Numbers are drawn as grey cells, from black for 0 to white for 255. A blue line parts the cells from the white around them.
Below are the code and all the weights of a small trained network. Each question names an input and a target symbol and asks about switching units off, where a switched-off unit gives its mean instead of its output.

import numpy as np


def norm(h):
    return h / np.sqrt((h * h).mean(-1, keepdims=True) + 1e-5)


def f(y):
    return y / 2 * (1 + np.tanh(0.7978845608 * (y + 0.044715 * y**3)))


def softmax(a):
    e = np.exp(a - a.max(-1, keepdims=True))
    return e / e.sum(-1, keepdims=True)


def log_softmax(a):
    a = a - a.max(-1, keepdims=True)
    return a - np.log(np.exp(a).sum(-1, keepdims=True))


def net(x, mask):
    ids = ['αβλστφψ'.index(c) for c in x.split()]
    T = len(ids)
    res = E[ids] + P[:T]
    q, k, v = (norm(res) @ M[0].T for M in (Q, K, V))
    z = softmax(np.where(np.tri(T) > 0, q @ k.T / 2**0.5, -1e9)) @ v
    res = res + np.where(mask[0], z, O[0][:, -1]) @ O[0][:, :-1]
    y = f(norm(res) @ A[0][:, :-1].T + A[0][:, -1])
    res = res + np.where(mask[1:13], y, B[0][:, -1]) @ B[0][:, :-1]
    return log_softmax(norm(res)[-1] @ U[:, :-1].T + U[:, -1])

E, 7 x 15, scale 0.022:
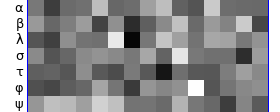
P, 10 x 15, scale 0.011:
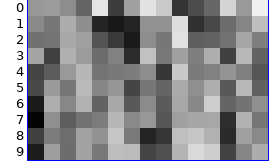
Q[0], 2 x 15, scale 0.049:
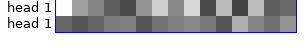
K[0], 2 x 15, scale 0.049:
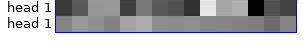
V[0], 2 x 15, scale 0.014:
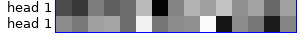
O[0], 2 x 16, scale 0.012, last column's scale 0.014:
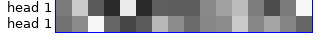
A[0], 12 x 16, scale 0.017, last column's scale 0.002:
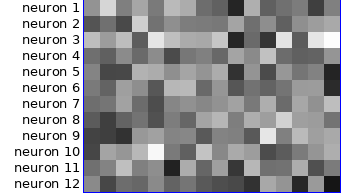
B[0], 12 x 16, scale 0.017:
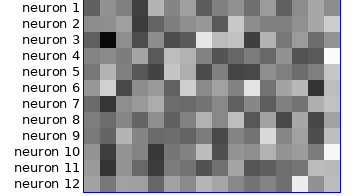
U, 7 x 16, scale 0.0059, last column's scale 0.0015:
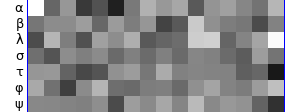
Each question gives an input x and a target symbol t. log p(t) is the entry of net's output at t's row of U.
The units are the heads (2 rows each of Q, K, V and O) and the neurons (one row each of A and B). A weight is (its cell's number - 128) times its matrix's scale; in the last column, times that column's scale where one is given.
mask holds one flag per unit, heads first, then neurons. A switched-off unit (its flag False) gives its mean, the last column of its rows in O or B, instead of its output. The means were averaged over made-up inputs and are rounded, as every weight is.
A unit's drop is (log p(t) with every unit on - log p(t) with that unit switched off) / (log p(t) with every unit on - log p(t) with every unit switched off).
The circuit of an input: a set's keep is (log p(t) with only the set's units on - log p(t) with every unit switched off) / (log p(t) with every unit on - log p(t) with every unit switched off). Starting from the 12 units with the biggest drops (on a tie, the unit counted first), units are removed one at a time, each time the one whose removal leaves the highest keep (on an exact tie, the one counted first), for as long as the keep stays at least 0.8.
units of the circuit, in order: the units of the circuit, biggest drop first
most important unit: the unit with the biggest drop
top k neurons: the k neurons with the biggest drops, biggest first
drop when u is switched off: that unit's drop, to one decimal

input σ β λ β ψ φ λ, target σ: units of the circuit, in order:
[head 1; neuron 7; neuron 10; neuron 6]
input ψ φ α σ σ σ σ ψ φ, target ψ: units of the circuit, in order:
[head 1; neuron 6; neuron 10; neuron 4]
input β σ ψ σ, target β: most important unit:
neuron 4
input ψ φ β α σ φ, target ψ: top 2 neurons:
[neuron 6; neuron 10]
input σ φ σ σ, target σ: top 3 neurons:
[neuron 7; neuron 10; neuron 6]
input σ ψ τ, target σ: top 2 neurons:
[neuron 7; neuron 10]
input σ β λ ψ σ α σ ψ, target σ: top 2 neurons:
[neuron 7; neuron 11]
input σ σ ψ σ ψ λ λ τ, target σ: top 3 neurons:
[neuron 7; neuron 11; neuron 10]
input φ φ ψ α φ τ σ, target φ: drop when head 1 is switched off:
1.0
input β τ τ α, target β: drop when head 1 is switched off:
0.0
